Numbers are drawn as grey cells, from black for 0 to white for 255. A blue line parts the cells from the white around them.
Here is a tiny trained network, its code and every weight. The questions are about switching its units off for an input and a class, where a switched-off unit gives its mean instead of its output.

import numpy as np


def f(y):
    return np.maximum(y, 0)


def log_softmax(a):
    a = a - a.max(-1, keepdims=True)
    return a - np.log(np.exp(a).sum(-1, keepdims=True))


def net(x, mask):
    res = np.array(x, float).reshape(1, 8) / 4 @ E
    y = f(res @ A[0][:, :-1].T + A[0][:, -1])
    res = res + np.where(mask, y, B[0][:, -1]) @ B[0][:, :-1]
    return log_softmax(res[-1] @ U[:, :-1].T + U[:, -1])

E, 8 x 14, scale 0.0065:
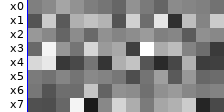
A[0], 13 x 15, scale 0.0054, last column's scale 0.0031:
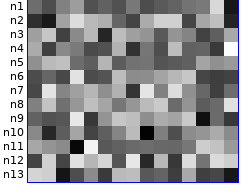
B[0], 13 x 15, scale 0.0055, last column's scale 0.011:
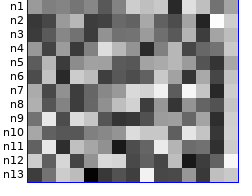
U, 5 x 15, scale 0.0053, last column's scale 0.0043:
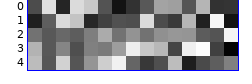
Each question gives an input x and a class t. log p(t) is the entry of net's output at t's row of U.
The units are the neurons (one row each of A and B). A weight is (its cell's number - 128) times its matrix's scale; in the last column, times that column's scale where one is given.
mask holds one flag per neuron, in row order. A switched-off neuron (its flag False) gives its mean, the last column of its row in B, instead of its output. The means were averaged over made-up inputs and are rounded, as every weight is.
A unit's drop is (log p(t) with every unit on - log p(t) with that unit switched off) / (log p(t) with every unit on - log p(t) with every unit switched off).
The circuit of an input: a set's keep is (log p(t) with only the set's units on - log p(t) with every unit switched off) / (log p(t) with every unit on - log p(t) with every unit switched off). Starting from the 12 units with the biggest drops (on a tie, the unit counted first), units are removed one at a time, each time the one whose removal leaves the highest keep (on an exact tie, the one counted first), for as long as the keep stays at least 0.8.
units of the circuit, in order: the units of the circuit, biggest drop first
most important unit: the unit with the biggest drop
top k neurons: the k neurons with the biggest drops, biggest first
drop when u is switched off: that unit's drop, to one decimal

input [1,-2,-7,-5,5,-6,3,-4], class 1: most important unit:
n13
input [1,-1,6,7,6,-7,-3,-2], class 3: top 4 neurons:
(n7, n2, n8, n12)
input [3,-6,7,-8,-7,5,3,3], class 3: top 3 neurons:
(n10, n1, n13)
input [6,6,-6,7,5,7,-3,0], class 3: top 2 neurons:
(n7, n8)
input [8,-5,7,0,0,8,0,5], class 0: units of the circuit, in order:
(n6, n9)
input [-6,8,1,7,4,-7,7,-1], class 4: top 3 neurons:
(n12, n10, n1)
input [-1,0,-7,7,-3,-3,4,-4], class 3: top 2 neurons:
(n7, n9)
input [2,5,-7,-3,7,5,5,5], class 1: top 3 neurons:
(n13, n3, n11)
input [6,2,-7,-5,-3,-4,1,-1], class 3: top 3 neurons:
(n10, n1, n13)
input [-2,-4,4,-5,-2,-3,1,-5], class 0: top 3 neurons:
(n11, n12, n7)
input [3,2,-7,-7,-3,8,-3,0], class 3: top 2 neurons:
(n10, n1)
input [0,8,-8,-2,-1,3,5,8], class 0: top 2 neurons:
(n9, n6)
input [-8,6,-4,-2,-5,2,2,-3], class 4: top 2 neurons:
(n12, n13)
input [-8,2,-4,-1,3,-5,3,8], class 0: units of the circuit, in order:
(n9)
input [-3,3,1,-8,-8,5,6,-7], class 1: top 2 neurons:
(n2, n9)
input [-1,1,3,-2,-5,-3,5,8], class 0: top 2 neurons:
(n9, n6)
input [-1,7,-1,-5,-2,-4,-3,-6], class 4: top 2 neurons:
(n12, n9)
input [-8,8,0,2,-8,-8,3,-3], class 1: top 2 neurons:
(n2, n4)
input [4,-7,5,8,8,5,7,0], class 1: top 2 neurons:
(n13, n3)
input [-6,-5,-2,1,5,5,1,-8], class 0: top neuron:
(n11)
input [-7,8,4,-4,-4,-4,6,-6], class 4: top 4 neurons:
(n12, n9, n6, n7)
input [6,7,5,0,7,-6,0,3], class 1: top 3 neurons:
(n13, n3, n4)
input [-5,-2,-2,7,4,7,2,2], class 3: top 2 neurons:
(n7, n12)
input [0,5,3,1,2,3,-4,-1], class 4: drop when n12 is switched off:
0.3
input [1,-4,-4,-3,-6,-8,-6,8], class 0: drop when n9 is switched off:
0.4
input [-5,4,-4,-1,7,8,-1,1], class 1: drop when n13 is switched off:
1.0
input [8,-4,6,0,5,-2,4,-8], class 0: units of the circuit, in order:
(n11)
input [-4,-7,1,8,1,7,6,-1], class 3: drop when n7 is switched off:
1.6
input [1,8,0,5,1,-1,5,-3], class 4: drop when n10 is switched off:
0.1
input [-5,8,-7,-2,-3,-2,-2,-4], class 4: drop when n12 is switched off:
0.9
